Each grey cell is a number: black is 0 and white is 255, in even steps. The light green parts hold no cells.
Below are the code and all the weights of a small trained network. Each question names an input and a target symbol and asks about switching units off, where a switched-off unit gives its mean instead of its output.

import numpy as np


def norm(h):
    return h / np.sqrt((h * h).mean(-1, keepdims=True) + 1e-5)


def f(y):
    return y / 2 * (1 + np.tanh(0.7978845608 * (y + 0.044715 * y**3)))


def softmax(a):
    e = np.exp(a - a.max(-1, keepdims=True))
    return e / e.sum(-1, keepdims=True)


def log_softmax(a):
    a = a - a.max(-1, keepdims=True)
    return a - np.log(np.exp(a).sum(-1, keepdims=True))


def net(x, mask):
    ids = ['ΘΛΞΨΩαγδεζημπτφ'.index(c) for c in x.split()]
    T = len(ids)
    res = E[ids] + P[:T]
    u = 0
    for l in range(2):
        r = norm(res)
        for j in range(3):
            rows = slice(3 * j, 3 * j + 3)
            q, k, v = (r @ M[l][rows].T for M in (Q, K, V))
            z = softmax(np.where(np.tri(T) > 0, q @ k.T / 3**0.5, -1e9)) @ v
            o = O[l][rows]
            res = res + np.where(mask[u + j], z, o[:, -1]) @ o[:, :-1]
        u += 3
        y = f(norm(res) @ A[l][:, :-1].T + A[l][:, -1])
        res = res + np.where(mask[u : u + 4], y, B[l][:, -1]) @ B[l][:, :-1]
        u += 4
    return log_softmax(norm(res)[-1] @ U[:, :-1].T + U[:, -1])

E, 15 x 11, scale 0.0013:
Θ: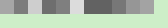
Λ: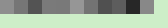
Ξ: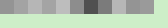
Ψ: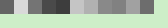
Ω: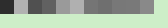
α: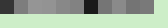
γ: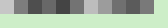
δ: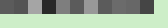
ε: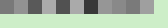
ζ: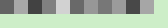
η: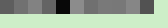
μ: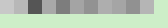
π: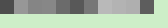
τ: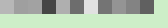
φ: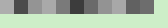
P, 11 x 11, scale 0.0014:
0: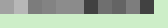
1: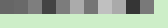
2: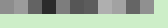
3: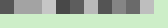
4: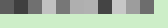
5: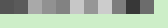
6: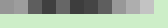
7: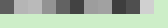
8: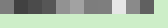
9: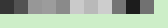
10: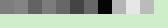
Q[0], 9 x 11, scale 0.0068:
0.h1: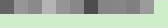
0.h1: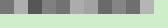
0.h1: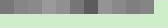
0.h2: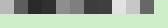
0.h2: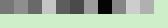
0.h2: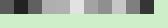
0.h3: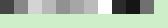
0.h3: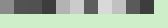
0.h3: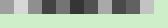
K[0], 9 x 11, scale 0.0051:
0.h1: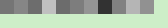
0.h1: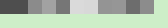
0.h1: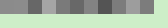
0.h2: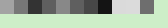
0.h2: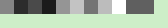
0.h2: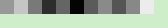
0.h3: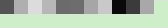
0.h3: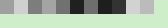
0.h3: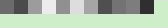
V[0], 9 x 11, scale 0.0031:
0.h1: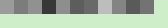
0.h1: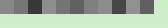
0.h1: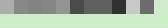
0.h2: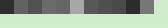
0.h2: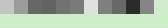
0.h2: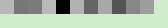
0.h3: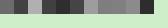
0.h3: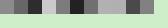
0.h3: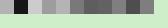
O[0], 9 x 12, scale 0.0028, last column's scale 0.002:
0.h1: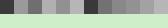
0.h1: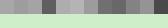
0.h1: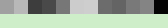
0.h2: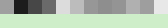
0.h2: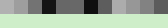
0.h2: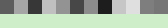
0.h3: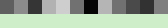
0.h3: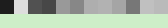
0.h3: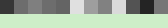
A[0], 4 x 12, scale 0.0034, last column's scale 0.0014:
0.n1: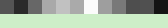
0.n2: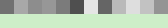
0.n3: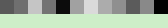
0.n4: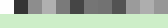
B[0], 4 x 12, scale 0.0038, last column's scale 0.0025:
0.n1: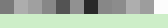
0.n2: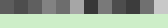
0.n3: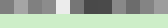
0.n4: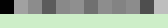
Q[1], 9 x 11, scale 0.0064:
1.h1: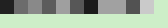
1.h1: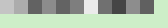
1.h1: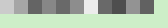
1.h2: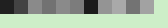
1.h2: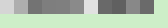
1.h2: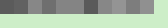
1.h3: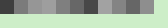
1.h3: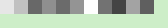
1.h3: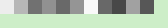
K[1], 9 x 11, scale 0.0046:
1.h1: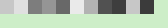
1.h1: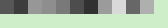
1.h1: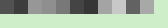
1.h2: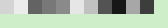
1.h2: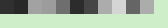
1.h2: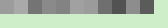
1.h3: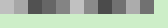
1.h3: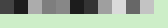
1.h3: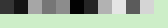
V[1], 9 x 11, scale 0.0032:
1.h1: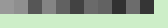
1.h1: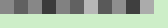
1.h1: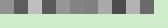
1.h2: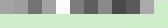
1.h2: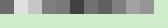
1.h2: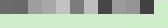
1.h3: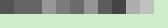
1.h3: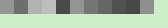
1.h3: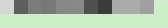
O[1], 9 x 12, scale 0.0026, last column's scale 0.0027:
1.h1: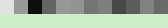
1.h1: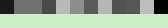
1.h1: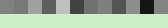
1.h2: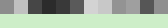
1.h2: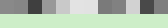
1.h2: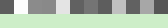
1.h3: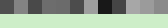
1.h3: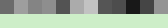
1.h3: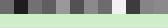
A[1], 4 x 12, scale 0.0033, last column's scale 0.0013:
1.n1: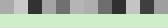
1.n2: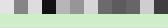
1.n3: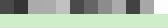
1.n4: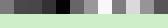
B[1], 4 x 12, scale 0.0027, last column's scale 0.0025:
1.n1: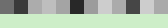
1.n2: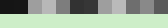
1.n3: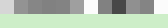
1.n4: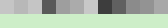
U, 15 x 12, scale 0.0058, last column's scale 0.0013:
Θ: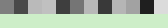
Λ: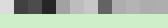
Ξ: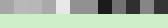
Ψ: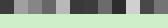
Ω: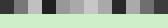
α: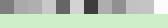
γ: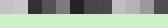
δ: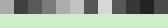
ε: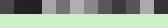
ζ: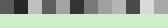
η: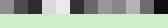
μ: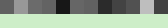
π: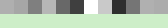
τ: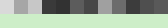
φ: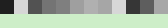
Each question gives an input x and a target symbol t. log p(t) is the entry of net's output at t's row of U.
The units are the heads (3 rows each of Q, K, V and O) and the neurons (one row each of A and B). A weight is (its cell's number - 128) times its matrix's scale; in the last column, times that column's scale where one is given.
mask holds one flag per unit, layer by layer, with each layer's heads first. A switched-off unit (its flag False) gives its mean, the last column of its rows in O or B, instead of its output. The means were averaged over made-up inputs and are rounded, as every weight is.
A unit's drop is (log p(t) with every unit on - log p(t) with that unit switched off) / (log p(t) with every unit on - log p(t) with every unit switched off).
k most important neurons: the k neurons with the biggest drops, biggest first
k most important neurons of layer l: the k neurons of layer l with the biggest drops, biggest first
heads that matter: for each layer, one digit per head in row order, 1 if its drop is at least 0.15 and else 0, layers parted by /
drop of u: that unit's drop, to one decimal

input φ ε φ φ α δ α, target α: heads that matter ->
011 / 000
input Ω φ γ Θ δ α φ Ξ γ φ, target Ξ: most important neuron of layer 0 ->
0.n3
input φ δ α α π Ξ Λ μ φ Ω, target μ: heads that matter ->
011 / 000
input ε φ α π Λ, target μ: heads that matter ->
101 / 011
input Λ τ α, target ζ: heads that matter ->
011 / 111
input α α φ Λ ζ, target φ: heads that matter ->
001 / 000
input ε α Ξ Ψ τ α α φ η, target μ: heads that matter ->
111 / 011
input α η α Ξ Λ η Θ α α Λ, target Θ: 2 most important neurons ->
0.n1; 0.n4
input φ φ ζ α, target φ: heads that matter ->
011 / 000
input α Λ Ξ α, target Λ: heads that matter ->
010 / 000
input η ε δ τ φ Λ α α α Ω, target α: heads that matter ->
010 / 000
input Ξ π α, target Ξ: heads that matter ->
001 / 000
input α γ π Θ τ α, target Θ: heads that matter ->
010 / 000
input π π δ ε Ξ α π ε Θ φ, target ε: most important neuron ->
0.n2
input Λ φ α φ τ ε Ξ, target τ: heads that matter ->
010 / 000
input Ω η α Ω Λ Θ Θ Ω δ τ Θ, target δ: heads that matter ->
011 / 000
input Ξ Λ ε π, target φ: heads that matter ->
011 / 011
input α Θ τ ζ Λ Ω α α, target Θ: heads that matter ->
110 / 100
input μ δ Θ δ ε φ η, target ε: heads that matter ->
010 / 000
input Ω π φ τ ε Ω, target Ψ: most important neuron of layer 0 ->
0.n4
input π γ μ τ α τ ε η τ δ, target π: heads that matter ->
100 / 011
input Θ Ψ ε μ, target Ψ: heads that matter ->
001 / 000
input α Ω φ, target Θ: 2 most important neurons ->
0.n1; 0.n4
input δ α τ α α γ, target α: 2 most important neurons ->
0.n1; 0.n3
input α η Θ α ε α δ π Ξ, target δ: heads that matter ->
001 / 000
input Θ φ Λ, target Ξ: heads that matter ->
001 / 010
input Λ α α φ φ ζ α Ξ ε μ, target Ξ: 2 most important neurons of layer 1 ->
1.n3; 1.n1
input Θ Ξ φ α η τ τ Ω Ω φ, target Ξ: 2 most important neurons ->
0.n4; 1.n3
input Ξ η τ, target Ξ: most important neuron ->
0.n3
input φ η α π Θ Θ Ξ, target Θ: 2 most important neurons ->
0.n1; 0.n3
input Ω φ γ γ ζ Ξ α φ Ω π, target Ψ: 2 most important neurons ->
0.n4; 0.n3
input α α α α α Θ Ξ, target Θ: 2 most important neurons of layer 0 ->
0.n1; 0.n4
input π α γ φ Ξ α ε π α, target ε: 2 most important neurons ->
0.n2; 1.n3
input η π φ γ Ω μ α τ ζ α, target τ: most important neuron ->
0.n3
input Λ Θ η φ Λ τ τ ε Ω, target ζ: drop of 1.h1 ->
0.3
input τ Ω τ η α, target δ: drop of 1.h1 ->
0.2
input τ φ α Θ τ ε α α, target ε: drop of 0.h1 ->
-0.1
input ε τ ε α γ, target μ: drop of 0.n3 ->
0.0
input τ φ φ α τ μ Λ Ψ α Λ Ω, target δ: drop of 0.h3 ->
0.2
